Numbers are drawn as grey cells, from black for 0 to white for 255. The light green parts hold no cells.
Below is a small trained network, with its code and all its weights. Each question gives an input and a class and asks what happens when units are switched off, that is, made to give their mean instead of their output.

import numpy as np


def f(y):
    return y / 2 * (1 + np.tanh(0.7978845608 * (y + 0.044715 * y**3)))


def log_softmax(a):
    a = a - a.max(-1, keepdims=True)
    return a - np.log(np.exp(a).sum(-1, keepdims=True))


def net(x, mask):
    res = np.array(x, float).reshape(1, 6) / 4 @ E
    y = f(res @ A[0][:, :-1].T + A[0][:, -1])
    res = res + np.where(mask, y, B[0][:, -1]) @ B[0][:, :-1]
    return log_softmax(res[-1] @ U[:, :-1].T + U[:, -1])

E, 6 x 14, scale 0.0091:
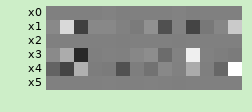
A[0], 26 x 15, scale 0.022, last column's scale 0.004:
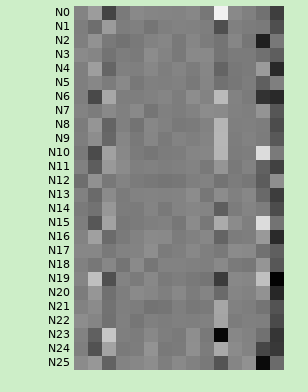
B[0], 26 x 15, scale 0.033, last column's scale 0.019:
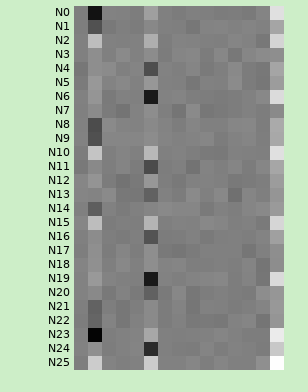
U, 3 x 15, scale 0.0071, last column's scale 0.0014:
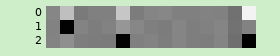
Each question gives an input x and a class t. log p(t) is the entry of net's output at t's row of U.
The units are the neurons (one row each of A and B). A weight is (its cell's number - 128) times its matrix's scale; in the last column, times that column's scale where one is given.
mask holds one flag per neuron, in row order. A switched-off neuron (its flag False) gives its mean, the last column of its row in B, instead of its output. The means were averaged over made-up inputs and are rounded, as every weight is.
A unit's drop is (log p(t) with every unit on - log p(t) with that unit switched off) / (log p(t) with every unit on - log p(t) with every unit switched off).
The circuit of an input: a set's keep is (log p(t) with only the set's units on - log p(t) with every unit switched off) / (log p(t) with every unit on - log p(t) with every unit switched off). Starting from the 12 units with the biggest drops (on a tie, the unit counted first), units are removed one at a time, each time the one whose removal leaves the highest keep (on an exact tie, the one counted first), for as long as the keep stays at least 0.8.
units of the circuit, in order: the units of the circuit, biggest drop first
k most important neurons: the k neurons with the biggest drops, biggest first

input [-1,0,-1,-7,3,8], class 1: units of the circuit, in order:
(N23)
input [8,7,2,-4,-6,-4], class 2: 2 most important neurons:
(N19; N10)
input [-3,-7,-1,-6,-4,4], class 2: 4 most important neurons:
(N6; N24; N0; N11)
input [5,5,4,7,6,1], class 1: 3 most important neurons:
(N0; N25; N2)
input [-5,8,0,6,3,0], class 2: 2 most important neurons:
(N19; N23)
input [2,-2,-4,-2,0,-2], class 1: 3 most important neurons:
(N19; N25; N6)
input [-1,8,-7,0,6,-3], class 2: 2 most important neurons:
(N19; N25)
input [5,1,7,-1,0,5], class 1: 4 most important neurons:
(N25; N6; N10; N19)
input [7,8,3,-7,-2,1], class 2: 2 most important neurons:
(N19; N0)
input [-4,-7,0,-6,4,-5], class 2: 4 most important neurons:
(N6; N24; N0; N11)
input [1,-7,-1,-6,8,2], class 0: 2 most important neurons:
(N10; N15)
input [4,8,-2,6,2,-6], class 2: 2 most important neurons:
(N19; N23)
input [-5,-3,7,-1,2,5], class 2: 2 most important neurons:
(N25; N2)
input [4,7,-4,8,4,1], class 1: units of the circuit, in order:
(N0)
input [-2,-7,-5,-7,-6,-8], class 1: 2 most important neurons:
(N23; N19)
